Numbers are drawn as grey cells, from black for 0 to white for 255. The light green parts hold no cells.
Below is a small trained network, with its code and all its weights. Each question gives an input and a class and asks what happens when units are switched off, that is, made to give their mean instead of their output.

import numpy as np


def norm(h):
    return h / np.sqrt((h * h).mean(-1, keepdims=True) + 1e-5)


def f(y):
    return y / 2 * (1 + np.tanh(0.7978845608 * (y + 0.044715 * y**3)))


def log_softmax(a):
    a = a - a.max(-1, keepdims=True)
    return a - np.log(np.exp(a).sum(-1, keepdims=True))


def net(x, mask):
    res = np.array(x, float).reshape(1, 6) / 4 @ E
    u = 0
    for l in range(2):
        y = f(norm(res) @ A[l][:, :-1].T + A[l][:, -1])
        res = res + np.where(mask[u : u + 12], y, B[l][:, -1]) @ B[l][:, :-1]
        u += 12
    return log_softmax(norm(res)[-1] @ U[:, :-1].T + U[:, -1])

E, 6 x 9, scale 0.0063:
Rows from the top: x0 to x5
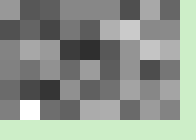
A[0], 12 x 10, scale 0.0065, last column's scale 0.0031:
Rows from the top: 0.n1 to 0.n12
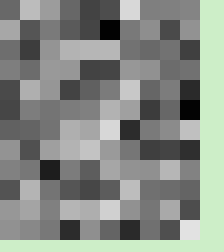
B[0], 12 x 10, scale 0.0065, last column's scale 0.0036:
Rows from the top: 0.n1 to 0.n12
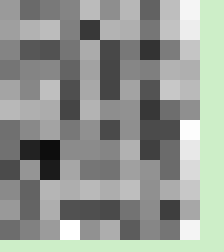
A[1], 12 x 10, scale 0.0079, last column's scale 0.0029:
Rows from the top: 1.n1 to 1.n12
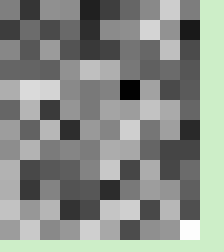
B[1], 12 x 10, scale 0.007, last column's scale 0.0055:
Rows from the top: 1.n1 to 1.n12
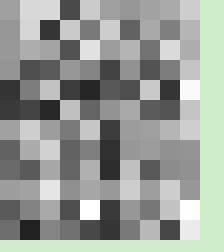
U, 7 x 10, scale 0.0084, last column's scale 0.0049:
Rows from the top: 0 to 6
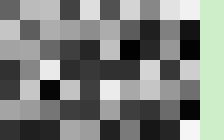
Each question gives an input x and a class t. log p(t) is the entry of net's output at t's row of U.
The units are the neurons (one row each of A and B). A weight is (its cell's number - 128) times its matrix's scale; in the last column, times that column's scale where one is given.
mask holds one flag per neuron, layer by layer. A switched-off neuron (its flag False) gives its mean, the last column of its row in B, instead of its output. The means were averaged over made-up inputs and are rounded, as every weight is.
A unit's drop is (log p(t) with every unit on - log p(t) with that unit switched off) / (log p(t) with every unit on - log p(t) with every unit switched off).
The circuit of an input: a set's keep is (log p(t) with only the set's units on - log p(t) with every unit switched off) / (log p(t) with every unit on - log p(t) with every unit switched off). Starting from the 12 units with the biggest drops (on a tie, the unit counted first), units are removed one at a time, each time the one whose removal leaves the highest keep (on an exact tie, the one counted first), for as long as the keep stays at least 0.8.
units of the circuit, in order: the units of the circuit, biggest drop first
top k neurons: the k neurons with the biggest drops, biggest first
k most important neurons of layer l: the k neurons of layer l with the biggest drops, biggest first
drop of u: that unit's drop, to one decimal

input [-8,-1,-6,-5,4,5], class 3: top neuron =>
0.n11
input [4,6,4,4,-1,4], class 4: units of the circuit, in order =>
0.n9, 0.n7, 1.n1
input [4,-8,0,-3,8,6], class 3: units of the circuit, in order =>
1.n5, 0.n8
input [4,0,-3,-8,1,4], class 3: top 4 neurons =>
0.n8, 0.n7, 0.n11, 1.n5
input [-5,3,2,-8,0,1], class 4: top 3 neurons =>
0.n9, 1.n6, 0.n2
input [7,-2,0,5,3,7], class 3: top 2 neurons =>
1.n5, 0.n8
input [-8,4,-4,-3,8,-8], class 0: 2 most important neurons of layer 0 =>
0.n12, 0.n8
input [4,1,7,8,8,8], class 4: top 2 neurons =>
0.n9, 1.n6
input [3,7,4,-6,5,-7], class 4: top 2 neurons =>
0.n9, 1.n2
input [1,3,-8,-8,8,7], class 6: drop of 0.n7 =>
0.1
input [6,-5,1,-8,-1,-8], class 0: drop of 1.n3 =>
0.1
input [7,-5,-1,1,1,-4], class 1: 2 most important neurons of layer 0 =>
0.n12, 0.n2
